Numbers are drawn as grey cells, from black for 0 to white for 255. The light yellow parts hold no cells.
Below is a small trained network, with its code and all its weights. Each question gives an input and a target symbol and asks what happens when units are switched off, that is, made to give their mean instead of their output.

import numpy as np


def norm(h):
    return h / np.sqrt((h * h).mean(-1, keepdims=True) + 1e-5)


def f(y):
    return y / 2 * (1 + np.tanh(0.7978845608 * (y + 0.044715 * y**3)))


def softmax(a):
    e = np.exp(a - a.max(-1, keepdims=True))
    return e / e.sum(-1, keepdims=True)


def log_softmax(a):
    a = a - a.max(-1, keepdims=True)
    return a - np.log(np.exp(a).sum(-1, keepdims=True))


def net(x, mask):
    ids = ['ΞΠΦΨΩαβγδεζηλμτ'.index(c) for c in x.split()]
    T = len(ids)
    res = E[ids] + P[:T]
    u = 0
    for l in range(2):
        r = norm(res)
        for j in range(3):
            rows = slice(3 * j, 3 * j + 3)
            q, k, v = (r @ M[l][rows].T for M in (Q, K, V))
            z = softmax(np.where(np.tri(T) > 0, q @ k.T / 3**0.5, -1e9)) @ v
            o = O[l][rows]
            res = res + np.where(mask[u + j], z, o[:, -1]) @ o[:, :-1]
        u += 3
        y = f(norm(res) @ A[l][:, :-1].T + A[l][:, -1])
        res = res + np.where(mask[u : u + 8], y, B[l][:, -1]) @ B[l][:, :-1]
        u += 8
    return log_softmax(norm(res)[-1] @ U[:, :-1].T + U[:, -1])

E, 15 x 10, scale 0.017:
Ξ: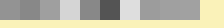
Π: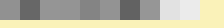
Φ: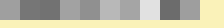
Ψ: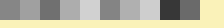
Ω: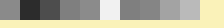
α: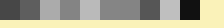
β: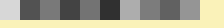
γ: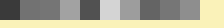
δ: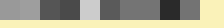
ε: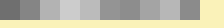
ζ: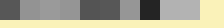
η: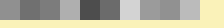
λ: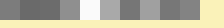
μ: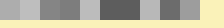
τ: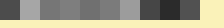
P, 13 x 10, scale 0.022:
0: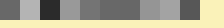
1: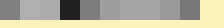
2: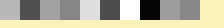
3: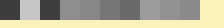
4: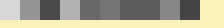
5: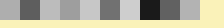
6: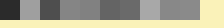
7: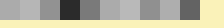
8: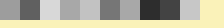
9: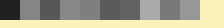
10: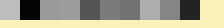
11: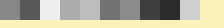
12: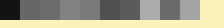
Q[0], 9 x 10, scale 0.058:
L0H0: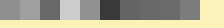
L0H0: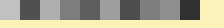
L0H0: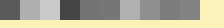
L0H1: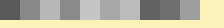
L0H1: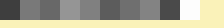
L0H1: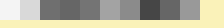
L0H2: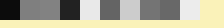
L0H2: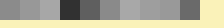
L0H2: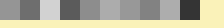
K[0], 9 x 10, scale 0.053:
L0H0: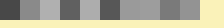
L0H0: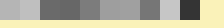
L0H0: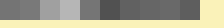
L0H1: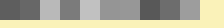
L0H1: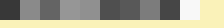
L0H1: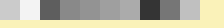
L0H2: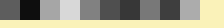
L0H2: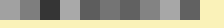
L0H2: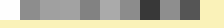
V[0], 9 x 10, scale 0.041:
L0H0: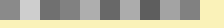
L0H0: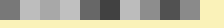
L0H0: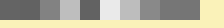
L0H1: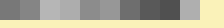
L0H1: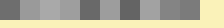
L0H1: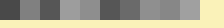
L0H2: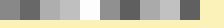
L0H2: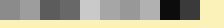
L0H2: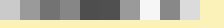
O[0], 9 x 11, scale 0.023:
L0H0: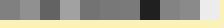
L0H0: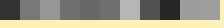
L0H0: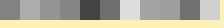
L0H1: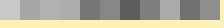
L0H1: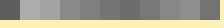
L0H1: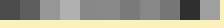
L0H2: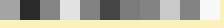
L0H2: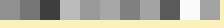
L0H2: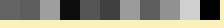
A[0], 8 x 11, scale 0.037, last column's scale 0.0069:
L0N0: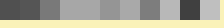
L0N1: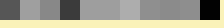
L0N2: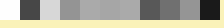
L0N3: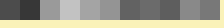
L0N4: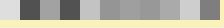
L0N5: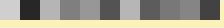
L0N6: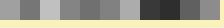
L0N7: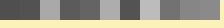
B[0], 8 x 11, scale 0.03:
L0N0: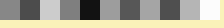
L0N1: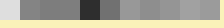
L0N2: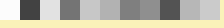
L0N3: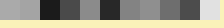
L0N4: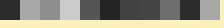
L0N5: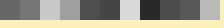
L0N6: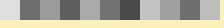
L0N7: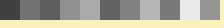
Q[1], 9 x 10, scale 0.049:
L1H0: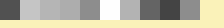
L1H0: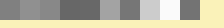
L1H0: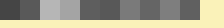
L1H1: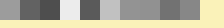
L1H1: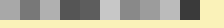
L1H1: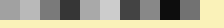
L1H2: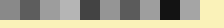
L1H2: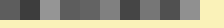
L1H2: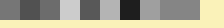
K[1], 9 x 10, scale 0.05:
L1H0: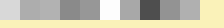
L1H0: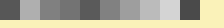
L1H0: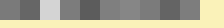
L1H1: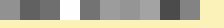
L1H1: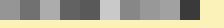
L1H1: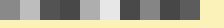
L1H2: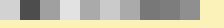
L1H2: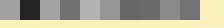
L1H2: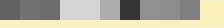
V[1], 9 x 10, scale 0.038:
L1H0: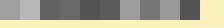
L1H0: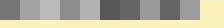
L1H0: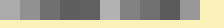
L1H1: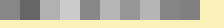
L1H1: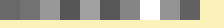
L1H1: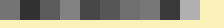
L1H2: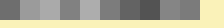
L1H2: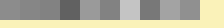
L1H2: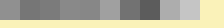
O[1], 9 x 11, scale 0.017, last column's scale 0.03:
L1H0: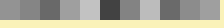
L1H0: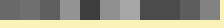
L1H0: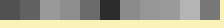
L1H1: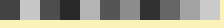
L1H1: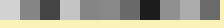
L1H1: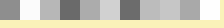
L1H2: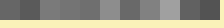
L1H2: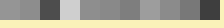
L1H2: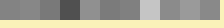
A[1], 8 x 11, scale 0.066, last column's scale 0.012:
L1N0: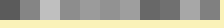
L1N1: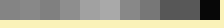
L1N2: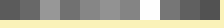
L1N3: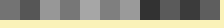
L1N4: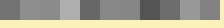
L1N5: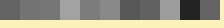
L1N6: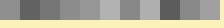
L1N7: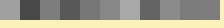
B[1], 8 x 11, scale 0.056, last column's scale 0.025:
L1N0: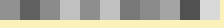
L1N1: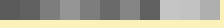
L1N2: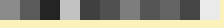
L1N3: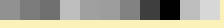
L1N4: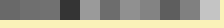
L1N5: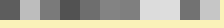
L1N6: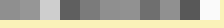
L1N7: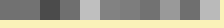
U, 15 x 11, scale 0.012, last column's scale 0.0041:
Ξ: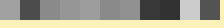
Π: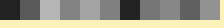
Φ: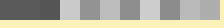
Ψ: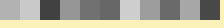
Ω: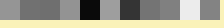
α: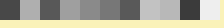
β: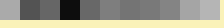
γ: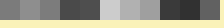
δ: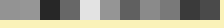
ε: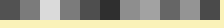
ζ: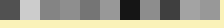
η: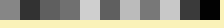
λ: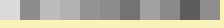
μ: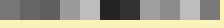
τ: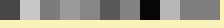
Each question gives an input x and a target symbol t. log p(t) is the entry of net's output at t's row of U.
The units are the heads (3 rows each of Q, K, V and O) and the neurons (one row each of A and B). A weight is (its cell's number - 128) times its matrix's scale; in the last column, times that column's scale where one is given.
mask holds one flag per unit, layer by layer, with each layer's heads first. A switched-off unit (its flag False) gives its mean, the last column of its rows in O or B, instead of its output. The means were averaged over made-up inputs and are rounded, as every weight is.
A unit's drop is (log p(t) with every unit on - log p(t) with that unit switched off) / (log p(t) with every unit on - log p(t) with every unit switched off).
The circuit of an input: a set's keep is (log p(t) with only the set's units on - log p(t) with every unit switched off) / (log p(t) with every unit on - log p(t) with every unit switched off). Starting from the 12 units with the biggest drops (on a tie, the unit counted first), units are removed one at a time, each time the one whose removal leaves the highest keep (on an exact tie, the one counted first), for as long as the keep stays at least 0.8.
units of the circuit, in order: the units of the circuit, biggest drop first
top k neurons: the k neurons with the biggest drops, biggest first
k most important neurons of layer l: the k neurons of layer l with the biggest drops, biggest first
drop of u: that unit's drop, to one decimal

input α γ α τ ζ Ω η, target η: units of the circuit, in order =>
(L0H2 L0N0 L1N7 L1H1)
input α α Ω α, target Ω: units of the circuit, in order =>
(L0N0 L0H1 L0H2)
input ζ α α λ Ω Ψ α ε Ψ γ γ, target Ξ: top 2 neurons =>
(L0N5 L1N3)
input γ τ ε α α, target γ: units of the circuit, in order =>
(L0H2 L1N6)
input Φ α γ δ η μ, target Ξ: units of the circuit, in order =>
(L0H0)
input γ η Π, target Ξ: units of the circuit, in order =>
(L1N3 L0N5)
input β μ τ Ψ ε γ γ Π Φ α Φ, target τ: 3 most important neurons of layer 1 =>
(L1N3 L1N5 L1N7)
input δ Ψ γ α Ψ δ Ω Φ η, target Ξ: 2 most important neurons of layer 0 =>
(L0N5 L0N0)
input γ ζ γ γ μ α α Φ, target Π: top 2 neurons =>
(L0N4 L1N0)
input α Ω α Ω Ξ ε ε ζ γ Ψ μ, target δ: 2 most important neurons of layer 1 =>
(L1N7 L1N3)
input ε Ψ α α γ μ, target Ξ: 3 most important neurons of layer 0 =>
(L0N5 L0N0 L0N4)
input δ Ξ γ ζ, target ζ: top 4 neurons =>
(L1N3 L1N5 L0N2 L0N6)
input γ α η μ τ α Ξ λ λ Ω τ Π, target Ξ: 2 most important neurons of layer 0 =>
(L0N5 L0N2)
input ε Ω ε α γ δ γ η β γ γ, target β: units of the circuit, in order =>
(L0H2)
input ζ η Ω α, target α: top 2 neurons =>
(L1N5 L0N2)
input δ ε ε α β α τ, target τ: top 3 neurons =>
(L1N1 L1N6 L0N0)
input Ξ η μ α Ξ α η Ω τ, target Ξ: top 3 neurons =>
(L0N0 L1N1 L1N3)
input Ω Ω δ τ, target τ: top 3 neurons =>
(L1N1 L0N0 L1N6)
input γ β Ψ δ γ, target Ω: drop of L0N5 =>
0.0
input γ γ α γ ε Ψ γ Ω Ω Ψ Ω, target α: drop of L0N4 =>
0.2
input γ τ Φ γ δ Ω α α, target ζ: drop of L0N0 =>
0.1
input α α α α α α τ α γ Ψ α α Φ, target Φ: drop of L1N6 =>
0.1
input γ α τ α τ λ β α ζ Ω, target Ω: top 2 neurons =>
(L0N0 L0N2)
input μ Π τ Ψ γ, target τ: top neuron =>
(L0N5)
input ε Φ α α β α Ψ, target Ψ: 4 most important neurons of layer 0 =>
(L0N3 L0N2 L0N0 L0N4)
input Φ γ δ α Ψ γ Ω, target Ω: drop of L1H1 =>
0.3
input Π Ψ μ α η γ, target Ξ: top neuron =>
(L0N3)
